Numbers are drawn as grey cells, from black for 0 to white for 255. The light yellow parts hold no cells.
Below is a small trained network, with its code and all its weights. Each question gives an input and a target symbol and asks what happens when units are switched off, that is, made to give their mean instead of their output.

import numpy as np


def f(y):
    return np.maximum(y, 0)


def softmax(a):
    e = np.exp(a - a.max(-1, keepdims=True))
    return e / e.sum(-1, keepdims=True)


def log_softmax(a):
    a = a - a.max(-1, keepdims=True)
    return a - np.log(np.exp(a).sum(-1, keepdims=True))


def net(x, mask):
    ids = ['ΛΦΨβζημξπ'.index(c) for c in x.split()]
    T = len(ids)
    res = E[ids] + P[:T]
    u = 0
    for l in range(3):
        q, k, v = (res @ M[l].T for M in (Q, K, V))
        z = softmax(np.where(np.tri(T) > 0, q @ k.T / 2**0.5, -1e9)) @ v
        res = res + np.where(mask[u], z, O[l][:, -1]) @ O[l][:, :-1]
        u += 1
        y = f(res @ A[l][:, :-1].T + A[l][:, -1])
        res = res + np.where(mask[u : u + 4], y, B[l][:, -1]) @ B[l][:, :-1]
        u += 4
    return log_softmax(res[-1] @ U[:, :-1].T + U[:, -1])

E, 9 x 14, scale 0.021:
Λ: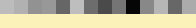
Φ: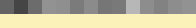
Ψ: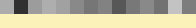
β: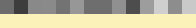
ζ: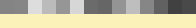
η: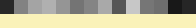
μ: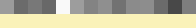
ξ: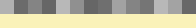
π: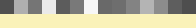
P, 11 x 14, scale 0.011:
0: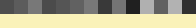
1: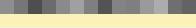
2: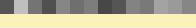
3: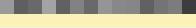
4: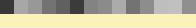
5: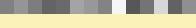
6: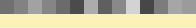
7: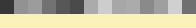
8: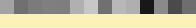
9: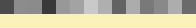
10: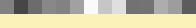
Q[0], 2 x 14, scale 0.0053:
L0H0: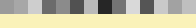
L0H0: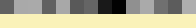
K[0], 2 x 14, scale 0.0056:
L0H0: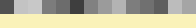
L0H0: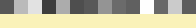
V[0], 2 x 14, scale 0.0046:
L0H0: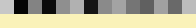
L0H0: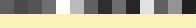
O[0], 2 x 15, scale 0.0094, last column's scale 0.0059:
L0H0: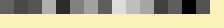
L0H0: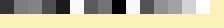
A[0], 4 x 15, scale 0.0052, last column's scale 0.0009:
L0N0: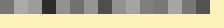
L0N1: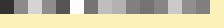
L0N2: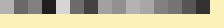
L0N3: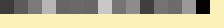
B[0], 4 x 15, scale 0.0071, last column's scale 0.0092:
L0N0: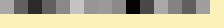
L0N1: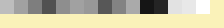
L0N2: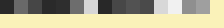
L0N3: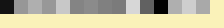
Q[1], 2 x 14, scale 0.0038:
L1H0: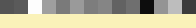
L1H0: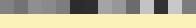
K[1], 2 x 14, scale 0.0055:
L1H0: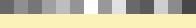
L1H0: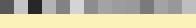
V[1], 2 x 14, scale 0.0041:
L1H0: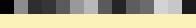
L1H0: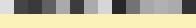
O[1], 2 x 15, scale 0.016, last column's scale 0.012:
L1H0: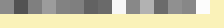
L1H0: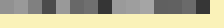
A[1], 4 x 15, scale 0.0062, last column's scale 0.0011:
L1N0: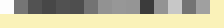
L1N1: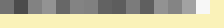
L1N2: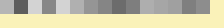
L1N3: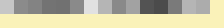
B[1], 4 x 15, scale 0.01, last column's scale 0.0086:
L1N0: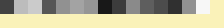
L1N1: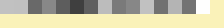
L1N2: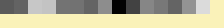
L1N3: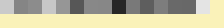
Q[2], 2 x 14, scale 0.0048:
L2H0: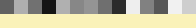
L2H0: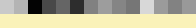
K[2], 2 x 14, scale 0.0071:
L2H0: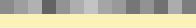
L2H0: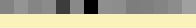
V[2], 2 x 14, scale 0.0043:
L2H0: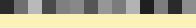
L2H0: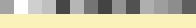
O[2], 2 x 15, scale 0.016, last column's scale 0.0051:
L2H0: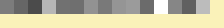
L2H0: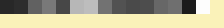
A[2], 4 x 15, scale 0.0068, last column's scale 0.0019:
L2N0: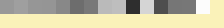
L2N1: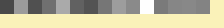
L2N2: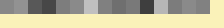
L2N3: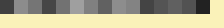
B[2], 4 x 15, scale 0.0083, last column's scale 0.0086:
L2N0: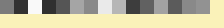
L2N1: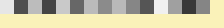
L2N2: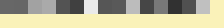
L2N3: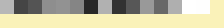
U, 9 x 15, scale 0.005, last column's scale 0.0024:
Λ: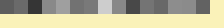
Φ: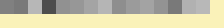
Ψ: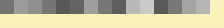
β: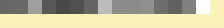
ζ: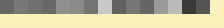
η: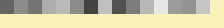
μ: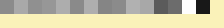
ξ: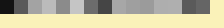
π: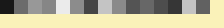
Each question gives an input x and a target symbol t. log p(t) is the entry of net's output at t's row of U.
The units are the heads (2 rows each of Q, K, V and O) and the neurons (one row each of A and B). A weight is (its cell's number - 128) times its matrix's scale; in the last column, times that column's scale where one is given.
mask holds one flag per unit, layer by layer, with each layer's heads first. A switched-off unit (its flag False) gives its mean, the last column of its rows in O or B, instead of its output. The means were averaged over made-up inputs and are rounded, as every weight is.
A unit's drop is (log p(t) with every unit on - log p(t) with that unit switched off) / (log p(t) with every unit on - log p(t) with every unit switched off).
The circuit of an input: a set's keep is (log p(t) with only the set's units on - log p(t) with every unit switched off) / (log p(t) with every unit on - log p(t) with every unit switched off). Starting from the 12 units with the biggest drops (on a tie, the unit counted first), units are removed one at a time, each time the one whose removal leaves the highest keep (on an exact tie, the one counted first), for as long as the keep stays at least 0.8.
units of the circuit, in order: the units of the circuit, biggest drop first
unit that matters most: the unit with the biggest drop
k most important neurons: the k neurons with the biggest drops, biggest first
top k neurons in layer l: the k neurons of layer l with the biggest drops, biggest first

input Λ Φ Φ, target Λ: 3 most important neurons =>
[L1N1 L1N0 L1N2]
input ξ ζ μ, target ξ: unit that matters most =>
L2N3
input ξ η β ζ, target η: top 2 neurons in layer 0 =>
[L0N3 L0N2]
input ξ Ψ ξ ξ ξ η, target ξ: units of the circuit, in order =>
[L2H0 L0H0]
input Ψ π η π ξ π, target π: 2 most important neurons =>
[L1N1 L1N2]
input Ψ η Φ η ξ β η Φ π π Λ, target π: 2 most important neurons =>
[L1N2 L1N0]
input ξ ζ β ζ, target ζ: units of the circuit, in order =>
[L0H0 L1H0 L0N1 L1N3]
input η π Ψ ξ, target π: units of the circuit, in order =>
[L1N0 L2H0]
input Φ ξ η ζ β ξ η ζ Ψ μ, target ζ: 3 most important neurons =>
[L0N2 L0N1 L1N0]
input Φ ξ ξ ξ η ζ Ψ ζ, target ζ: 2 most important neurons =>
[L1N3 L0N1]
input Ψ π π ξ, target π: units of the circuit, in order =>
[L2H0 L1N0]
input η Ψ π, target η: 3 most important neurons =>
[L1N0 L0N3 L0N1]
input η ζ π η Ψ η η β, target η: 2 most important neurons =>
[L1N2 L0N3]
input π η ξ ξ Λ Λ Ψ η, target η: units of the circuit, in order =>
[L0H0 L2H0 L0N3 L1H0]
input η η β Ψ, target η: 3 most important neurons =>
[L1N2 L0N3 L0N2]
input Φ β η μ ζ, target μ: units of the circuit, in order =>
[L2H0 L0N2]
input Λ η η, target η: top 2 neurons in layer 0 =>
[L0N3 L0N2]
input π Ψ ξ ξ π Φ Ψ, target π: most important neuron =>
[L1N2]
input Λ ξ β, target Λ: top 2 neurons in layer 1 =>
[L1N1 L1N2]
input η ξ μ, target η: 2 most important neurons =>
[L0N1 L1N0]
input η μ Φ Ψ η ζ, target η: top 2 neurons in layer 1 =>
[L1N2 L1N1]
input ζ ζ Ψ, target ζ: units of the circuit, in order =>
[L1H0 L2H0 L1N1]
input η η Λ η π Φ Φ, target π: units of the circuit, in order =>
[L0H0 L2H0]
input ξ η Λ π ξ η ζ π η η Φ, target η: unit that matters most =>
L0H0
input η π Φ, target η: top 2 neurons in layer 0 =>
[L0N3 L0N1]
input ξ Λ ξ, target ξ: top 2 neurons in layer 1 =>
[L1N0 L1N3]
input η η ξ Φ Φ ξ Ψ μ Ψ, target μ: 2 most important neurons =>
[L0N2 L1N1]
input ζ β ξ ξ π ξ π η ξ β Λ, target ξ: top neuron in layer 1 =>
[L1N1]
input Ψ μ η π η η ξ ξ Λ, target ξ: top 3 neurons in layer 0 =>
[L0N2 L0N3 L0N0]
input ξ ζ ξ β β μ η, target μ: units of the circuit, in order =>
[L2H0 L0N3]
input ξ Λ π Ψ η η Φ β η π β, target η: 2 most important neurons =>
[L1N2 L0N2]
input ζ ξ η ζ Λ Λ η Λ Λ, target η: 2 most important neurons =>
[L0N2 L0N1]
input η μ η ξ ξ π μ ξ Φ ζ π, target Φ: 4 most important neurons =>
[L2N0 L1N0 L0N1 L0N2]
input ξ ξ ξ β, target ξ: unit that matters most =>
L1N0
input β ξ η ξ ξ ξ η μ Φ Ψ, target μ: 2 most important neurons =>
[L0N2 L1N0]
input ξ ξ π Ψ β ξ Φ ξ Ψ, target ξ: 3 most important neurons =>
[L1N0 L1N1 L0N2]
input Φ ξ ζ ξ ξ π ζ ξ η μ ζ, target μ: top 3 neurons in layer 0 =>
[L0N1 L0N2 L0N0]
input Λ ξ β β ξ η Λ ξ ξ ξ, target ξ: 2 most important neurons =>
[L1N1 L1N0]
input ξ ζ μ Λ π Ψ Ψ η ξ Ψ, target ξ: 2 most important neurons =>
[L0N2 L1N0]
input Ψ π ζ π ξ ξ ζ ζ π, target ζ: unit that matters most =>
L0H0
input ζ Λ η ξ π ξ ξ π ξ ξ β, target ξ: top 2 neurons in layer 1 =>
[L1N0 L1N1]
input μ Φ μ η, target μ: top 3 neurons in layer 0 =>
[L0N3 L0N0 L0N1]
